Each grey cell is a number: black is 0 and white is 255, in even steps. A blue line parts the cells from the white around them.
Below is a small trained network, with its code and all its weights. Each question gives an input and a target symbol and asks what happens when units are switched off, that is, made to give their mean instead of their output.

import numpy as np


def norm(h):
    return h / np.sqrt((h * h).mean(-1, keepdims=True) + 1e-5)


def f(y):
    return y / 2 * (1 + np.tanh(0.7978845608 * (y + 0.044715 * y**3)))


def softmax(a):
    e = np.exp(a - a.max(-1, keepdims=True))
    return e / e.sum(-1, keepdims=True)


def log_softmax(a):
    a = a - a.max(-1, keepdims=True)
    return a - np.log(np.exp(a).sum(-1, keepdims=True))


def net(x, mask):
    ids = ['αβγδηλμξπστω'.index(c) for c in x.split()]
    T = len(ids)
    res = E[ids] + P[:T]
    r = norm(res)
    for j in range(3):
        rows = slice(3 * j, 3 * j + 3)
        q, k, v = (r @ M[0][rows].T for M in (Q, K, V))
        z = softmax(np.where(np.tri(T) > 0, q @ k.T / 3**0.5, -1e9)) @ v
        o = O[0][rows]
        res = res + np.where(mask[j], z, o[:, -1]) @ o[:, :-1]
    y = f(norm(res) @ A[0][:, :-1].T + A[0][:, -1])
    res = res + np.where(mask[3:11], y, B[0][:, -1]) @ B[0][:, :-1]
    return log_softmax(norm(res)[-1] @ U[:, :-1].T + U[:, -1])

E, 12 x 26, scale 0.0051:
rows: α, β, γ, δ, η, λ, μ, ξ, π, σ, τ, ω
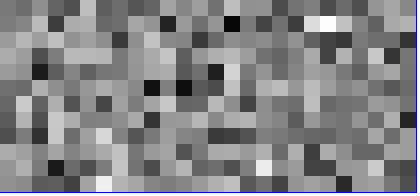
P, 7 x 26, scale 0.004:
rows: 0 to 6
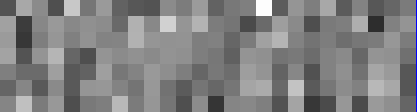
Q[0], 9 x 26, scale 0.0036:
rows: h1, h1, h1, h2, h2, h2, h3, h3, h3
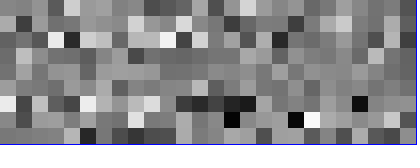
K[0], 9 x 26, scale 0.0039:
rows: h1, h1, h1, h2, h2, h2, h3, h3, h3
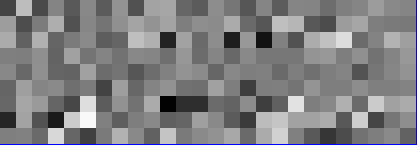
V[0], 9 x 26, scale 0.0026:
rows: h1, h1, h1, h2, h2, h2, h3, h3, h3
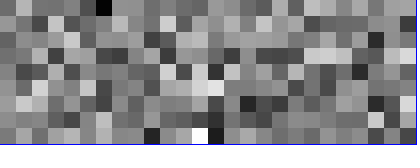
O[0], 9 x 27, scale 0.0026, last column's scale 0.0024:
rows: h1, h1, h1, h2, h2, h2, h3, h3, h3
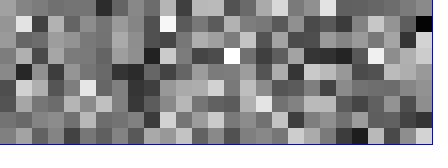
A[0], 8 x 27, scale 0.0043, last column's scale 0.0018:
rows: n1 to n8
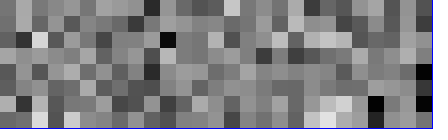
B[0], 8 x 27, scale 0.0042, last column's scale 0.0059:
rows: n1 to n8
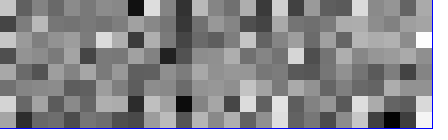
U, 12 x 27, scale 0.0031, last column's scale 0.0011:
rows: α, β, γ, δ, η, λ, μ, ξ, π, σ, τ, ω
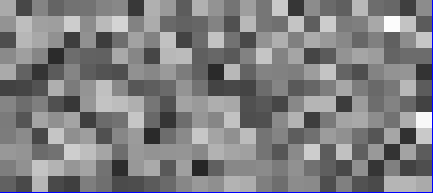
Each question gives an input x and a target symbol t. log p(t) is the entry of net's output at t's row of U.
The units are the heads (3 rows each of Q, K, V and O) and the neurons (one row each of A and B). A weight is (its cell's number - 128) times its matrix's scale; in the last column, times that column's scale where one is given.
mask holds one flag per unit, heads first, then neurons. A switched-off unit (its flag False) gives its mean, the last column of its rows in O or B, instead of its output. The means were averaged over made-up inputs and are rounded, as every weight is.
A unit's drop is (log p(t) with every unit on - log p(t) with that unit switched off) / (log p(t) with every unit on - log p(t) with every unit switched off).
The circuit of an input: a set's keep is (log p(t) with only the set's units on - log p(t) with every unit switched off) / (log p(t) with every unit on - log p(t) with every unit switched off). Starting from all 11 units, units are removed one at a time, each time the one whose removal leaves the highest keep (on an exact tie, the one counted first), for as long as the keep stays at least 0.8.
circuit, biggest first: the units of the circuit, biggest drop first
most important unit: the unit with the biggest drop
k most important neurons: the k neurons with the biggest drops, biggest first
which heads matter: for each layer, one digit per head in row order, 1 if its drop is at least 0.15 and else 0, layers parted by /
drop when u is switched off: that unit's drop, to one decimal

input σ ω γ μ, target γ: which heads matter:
110
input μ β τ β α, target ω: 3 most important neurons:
(n3, n7, n8)
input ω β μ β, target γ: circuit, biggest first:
(h1, h2, n3, n7)
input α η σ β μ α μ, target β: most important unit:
h1
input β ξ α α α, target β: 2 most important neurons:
(n3, n8)
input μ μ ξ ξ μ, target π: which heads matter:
110
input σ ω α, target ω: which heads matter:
110
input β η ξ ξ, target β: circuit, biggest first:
(h3, h1, n8, n3)
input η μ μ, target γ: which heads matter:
100
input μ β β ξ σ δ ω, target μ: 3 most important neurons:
(n8, n7, n3)
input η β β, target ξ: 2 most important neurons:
(n4, n7)
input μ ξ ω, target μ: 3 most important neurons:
(n8, n3, n7)
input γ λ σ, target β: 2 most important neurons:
(n8, n1)
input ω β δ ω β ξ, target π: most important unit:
h2
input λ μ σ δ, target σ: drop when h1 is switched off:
1.5
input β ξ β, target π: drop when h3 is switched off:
0.3
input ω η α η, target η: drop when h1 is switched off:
1.4
